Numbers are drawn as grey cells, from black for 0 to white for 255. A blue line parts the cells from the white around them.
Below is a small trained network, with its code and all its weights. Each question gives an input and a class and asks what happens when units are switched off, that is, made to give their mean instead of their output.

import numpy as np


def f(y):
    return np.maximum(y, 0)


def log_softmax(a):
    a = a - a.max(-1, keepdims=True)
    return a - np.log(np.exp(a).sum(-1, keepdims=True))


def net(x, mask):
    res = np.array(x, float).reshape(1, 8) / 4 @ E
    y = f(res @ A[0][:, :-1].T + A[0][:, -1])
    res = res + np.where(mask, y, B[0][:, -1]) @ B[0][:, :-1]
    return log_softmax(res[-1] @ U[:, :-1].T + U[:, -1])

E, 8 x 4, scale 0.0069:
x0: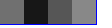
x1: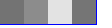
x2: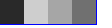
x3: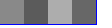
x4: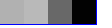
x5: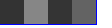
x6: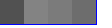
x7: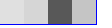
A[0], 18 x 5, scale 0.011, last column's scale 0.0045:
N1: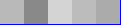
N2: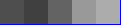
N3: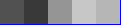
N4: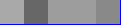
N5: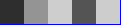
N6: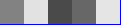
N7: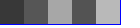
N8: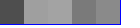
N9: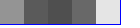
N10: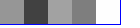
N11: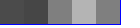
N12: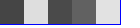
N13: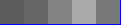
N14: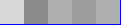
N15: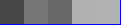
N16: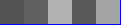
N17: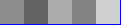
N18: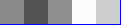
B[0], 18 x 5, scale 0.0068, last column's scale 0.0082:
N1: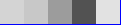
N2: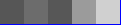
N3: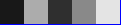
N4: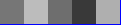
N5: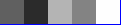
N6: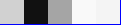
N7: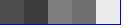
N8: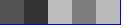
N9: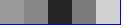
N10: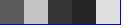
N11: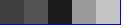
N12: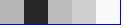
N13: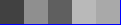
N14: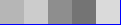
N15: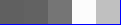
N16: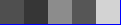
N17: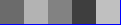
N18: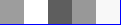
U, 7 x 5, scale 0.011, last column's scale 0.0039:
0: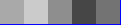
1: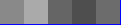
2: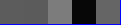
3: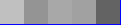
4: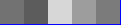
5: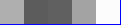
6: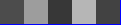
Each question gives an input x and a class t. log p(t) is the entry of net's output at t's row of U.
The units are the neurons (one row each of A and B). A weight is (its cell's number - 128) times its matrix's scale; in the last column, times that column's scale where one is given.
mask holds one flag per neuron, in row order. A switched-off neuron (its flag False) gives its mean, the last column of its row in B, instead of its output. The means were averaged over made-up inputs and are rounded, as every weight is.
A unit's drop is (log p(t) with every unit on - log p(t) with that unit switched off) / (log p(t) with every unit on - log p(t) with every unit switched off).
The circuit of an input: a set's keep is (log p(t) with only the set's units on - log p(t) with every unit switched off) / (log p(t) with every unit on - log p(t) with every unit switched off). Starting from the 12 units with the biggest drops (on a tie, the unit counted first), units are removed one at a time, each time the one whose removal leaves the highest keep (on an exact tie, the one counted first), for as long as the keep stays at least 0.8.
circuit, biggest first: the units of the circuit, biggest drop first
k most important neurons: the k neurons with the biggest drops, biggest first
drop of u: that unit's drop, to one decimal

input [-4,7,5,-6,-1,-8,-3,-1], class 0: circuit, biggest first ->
[N1; N12]
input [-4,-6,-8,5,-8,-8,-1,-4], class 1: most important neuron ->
[N1]
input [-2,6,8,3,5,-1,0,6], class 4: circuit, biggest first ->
[N5; N12]
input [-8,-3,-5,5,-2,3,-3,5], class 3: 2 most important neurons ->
[N6; N10]
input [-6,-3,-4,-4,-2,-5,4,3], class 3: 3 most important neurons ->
[N10; N6; N3]
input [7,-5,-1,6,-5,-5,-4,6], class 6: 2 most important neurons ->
[N3; N11]
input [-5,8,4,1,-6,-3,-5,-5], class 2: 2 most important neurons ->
[N6; N12]
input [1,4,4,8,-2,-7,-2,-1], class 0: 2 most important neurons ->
[N1; N14]
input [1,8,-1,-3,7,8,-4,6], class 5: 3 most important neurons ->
[N6; N1; N18]
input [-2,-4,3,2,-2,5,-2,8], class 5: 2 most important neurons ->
[N6; N1]
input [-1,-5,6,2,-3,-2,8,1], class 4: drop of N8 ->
0.1
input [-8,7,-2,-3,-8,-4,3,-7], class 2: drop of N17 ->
0.1
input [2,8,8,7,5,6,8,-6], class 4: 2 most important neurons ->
[N12; N5]
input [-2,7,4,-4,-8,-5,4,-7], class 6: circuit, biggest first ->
[N3]
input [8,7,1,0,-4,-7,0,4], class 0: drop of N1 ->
0.2
